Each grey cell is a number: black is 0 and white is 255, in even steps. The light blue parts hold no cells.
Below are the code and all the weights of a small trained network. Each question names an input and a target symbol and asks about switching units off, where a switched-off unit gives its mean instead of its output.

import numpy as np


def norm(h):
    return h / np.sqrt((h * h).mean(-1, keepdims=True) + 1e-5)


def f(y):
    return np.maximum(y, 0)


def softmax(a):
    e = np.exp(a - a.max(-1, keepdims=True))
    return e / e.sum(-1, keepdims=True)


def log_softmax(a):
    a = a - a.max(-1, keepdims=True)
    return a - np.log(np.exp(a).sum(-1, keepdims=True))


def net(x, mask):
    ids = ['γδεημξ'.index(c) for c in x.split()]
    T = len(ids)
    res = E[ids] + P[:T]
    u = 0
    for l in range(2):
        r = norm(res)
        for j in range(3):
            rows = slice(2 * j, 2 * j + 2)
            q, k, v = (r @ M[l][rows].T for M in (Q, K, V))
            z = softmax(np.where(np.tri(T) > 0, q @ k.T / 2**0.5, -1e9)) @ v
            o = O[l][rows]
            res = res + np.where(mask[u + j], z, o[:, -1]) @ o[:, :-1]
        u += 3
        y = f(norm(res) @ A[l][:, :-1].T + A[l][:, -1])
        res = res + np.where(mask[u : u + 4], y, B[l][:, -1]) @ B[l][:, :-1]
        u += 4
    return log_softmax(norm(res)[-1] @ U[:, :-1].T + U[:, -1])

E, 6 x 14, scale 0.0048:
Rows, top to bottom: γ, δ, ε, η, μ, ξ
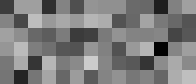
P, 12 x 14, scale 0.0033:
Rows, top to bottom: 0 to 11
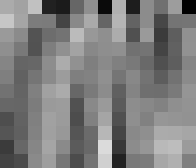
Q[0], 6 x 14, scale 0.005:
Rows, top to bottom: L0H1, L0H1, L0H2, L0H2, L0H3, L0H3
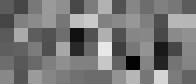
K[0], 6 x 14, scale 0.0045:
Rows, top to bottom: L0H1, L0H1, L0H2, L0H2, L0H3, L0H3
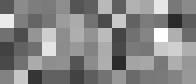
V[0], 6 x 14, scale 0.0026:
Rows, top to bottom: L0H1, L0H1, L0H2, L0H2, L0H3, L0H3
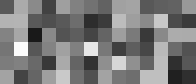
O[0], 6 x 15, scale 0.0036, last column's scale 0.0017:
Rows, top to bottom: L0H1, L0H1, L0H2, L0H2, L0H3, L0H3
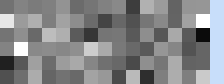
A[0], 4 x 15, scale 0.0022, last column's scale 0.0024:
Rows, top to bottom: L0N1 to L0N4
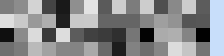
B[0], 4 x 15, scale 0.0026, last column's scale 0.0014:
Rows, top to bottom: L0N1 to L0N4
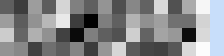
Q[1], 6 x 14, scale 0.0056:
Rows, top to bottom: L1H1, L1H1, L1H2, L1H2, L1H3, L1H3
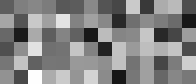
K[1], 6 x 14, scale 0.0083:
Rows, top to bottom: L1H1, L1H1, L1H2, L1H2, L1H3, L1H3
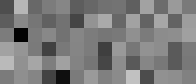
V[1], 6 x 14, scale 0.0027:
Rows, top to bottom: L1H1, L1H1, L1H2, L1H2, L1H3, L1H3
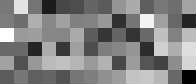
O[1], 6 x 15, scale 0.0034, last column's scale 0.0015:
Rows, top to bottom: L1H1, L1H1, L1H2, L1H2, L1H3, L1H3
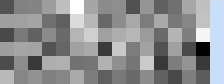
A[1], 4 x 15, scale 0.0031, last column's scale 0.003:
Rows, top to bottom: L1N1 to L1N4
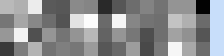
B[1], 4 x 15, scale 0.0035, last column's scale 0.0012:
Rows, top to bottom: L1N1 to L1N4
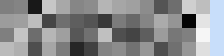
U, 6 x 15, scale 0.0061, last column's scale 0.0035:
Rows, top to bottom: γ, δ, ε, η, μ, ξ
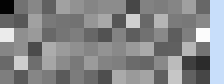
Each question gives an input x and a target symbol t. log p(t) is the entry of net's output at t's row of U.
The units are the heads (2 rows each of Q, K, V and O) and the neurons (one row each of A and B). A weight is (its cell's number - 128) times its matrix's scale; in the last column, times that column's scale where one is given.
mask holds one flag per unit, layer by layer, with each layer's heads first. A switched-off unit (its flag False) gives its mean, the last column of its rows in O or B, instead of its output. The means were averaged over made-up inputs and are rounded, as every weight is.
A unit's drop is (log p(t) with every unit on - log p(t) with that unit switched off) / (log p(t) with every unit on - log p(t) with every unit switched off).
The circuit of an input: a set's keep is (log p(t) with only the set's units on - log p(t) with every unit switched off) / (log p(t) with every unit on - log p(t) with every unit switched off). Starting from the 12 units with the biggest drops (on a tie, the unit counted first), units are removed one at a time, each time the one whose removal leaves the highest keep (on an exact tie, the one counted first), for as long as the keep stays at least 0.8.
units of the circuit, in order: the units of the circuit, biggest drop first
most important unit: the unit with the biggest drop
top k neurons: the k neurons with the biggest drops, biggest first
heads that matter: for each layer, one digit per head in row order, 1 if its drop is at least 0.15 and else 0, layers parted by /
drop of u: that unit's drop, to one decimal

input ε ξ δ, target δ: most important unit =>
L0H1
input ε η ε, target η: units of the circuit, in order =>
(L1H2; L1H1)
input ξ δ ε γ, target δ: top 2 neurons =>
(L0N1; L0N4)
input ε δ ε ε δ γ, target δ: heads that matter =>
010 / 010
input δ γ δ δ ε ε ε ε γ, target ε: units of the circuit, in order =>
(L0H1; L1H2)
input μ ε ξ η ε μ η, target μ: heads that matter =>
010 / 000
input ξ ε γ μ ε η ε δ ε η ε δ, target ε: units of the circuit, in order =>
(L1H3; L0H1; L0N4; L0N1)
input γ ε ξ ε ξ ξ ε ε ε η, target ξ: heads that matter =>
010 / 010
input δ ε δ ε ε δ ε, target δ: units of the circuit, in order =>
(L0H3; L0H2)
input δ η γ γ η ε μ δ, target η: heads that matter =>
011 / 101
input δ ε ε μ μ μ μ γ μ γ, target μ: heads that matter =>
010 / 000
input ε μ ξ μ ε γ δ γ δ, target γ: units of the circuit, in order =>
(L1H1; L1H3)
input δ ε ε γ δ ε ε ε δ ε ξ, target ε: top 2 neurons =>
(L1N4; L1N2)
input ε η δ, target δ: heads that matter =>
100 / 010
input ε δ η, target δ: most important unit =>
L1H2
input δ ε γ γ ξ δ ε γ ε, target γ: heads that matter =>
001 / 001
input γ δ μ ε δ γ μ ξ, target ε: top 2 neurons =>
(L1N2; L0N4)
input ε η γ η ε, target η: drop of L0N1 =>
0.2
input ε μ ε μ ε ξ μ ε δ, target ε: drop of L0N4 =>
0.2
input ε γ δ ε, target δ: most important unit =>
L0H2
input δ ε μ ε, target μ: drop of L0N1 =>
0.0
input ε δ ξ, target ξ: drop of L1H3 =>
0.1
